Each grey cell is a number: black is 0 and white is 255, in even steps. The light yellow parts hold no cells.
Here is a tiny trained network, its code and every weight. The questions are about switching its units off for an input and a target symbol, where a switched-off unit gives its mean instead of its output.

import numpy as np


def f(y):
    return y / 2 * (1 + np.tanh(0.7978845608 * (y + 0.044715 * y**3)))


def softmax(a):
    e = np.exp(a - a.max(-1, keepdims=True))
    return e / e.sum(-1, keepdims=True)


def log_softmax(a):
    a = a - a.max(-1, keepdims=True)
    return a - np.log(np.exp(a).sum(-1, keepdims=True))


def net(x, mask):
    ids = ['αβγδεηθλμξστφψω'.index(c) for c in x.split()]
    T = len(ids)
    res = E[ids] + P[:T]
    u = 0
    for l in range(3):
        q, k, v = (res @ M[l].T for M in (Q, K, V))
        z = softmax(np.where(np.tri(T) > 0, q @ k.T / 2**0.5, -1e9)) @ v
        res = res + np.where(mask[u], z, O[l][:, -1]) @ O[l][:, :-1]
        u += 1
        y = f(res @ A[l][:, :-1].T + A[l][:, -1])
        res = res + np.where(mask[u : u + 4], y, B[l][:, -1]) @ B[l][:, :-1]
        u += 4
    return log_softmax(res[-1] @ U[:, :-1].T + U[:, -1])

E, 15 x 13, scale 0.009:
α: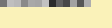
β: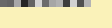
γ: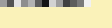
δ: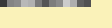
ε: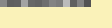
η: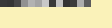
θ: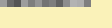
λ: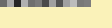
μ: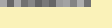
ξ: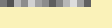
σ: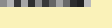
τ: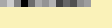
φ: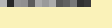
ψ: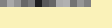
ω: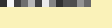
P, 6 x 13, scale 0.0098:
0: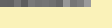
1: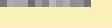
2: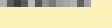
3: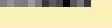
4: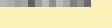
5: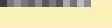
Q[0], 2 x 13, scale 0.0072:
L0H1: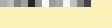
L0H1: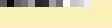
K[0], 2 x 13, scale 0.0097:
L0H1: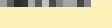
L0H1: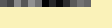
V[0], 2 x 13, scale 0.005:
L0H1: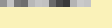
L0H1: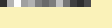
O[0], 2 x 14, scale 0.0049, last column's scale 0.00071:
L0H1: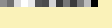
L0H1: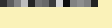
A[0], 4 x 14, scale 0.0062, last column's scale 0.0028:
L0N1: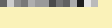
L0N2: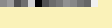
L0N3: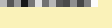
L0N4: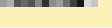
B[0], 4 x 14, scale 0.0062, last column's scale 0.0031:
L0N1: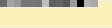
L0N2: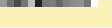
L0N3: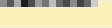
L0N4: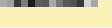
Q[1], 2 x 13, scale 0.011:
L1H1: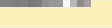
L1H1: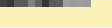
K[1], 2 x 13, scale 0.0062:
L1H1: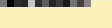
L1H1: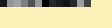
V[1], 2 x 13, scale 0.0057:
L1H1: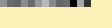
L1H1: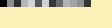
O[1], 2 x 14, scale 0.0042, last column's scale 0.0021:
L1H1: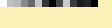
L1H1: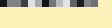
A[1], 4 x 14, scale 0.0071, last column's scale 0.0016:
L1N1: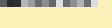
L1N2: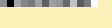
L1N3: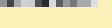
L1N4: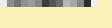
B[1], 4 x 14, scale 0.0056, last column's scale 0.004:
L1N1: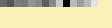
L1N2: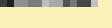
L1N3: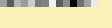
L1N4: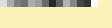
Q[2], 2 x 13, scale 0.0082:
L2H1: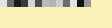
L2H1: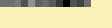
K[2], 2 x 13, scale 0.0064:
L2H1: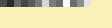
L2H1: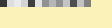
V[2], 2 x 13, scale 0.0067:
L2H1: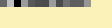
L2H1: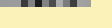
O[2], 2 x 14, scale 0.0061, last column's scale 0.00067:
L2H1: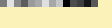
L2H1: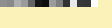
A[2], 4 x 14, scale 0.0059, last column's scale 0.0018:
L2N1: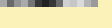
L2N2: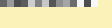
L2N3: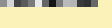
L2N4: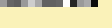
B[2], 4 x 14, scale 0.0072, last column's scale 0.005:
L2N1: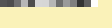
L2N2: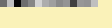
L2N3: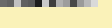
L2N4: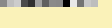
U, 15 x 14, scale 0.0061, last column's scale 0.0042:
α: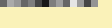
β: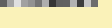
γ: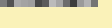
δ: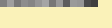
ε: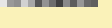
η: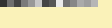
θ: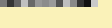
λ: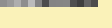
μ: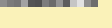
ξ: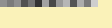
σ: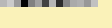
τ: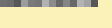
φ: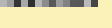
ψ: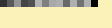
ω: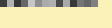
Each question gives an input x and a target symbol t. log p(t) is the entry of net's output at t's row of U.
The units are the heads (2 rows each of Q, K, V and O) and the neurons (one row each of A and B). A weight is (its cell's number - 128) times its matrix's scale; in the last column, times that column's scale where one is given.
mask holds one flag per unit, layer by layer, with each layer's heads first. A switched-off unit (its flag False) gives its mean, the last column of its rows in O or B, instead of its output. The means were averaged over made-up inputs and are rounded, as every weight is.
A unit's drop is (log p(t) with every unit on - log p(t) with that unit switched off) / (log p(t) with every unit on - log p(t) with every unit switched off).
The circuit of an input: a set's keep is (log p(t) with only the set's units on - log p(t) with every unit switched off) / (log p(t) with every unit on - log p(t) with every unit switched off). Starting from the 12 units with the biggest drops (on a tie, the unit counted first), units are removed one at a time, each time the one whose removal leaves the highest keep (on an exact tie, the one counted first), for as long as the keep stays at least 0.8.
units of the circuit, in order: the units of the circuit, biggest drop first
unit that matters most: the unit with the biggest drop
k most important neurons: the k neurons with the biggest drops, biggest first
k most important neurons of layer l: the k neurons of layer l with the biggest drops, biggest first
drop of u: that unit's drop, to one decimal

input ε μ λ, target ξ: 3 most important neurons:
L2N3, L1N4, L1N3
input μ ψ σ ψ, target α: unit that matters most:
L2H1
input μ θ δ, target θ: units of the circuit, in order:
L2H1, L2N1, L0N2, L1N4
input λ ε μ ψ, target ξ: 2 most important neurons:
L2N3, L1N4
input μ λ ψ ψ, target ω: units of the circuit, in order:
L2H1, L2N2, L0N2
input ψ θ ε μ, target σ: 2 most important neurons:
L2N4, L0N2
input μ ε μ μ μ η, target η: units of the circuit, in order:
L1N1, L0N3, L2N2
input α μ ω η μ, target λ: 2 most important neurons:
L0N2, L1N3
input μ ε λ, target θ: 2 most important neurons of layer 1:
L1N1, L1N4
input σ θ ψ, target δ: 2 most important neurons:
L0N4, L1N1
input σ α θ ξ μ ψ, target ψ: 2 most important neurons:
L2N4, L2N1
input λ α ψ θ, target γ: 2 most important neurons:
L1N3, L0N1
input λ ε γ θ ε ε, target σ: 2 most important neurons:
L2N4, L1N3
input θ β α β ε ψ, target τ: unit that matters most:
L1H1
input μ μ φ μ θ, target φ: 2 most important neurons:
L1N2, L2N2
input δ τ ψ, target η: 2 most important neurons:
L1N1, L0N2
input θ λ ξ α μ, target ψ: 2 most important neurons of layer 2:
L2N4, L2N1
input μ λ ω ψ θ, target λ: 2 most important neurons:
L0N2, L1N3
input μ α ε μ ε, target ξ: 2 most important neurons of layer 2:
L2N3, L2N1
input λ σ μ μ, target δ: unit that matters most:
L2H1
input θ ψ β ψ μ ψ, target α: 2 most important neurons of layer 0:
L0N2, L0N4
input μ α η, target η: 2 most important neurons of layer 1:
L1N1, L1N4
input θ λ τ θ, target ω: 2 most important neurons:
L2N2, L2N4
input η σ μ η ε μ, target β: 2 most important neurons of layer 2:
L2N4, L2N3
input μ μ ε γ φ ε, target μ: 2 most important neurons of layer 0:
L0N4, L0N3
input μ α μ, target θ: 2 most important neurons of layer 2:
L2N1, L2N3
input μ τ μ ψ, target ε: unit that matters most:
L1H1
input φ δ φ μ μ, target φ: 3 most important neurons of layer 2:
L2N2, L2N1, L2N4
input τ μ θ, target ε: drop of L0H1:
0.4
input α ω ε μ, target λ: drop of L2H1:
0.3
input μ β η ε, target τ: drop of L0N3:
0.2
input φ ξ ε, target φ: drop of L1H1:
0.3
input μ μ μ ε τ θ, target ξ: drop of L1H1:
1.2
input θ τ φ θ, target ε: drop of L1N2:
0.0
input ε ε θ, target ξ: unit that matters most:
L2N3
